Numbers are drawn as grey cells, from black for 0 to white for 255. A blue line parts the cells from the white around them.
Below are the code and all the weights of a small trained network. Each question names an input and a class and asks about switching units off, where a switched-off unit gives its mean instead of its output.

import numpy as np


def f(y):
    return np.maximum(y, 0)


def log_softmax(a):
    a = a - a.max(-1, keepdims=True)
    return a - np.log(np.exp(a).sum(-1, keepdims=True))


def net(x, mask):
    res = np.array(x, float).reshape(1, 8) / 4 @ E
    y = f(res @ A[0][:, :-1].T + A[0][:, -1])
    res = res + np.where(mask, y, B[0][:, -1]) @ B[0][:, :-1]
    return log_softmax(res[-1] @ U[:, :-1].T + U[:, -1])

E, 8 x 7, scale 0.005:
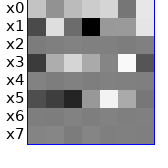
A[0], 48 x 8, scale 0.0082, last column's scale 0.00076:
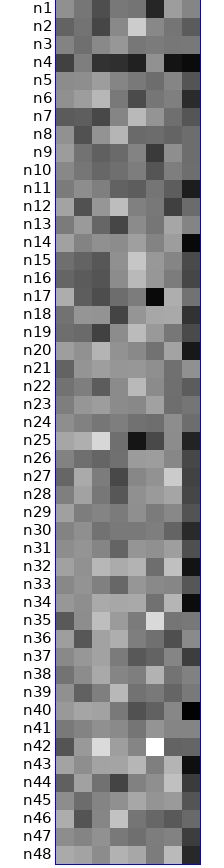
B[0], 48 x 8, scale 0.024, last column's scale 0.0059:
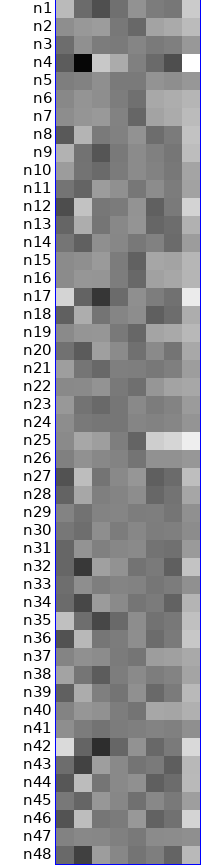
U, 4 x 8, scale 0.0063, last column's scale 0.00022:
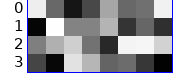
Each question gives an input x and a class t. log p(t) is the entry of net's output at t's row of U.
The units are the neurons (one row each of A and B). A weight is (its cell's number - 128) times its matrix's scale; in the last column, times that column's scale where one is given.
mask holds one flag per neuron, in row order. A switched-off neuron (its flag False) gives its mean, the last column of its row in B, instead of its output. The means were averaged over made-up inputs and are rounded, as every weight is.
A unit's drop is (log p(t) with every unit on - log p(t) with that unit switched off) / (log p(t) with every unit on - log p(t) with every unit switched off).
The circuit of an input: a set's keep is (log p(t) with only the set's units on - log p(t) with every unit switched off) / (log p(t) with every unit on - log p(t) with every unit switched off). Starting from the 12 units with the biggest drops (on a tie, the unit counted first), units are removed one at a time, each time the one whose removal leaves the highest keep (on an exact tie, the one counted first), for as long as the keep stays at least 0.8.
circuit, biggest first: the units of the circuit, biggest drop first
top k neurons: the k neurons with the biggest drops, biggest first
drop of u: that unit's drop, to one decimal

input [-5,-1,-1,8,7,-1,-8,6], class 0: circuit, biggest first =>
n42
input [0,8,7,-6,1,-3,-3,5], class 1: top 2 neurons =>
n27, n44
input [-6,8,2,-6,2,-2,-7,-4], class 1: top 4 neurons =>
n44, n27, n13, n42
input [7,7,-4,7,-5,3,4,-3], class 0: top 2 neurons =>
n42, n35
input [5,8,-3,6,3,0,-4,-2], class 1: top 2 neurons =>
n27, n44
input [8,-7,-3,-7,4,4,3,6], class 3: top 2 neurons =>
n32, n48
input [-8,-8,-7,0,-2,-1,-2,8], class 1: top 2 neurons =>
n12, n46
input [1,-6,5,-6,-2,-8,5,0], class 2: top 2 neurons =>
n25, n42
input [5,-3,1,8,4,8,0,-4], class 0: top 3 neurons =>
n42, n35, n25
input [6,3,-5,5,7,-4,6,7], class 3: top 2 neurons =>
n32, n17
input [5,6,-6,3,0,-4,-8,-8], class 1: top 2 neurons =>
n4, n27
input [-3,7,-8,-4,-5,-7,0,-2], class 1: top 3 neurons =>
n27, n44, n13
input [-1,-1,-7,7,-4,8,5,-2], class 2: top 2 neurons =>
n7, n17
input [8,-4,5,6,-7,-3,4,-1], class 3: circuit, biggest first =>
n32
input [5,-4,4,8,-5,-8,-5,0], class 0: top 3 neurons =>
n42, n35, n38
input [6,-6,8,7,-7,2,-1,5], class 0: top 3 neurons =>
n42, n35, n4
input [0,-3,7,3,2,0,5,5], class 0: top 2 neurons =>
n42, n27
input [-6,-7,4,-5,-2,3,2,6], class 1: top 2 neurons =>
n12, n46
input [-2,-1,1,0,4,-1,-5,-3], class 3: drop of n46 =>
0.2
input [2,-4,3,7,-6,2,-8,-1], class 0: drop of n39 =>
0.0
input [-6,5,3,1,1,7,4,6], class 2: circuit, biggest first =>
n7
